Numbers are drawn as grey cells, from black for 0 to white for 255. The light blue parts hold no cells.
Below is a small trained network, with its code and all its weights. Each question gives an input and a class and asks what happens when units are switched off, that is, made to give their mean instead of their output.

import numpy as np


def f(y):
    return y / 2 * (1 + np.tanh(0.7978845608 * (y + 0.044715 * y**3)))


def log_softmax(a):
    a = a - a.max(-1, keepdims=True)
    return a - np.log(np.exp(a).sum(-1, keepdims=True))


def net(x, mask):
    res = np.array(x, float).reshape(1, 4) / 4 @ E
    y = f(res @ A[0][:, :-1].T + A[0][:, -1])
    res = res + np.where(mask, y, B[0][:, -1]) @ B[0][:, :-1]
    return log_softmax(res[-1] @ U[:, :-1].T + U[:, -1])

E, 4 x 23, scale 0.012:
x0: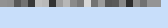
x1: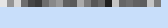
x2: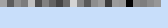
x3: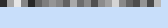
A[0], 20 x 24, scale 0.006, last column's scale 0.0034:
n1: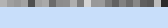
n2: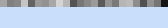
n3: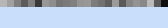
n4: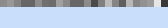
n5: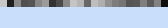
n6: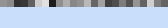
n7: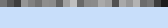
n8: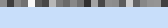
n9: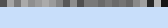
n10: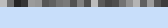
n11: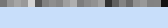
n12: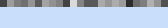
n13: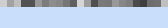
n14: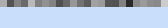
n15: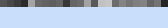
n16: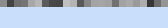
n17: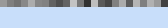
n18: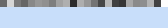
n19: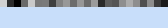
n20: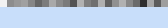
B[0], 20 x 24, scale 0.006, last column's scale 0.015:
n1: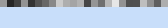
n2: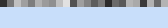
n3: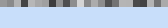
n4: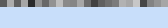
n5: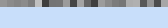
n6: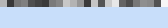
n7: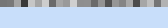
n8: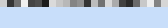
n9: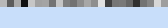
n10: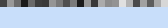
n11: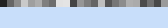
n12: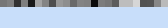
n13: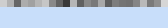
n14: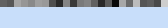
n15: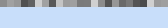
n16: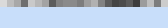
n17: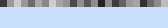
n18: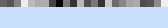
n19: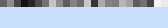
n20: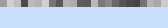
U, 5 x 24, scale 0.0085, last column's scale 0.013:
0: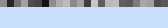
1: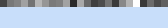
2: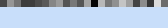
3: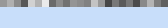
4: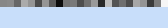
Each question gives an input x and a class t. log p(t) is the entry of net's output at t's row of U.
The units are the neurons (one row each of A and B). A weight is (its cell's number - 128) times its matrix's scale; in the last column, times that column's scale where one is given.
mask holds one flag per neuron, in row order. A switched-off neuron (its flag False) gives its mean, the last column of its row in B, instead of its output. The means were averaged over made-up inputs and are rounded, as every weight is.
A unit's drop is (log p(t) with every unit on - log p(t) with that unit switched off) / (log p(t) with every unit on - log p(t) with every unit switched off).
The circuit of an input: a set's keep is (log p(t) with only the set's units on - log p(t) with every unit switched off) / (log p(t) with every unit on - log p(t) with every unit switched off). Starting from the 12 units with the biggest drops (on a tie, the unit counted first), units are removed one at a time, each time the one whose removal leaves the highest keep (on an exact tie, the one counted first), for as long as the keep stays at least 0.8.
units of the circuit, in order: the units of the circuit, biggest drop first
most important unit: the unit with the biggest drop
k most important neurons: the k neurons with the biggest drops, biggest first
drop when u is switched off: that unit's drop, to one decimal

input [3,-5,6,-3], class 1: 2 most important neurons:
(n14; n17)
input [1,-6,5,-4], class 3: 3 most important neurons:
(n16; n7; n18)
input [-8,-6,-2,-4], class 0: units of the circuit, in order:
(n8)
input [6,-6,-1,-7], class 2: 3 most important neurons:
(n19; n10; n8)
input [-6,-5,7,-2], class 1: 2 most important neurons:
(n14; n6)
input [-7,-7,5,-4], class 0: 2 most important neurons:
(n8; n20)
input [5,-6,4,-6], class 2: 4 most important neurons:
(n19; n10; n8; n20)
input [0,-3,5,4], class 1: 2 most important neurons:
(n19; n10)
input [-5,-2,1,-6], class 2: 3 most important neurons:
(n19; n10; n6)
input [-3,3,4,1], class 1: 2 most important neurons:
(n6; n12)
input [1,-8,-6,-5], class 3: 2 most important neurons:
(n16; n7)
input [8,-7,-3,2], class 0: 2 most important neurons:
(n6; n1)
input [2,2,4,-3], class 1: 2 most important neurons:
(n14; n8)
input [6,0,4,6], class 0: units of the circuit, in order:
(n1)
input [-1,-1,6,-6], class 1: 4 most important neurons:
(n14; n17; n11; n5)
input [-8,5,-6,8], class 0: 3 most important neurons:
(n8; n19; n10)
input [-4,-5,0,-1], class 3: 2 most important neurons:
(n6; n16)
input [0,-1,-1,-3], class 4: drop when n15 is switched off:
0.1
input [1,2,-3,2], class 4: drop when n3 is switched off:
0.2
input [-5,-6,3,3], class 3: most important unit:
n6
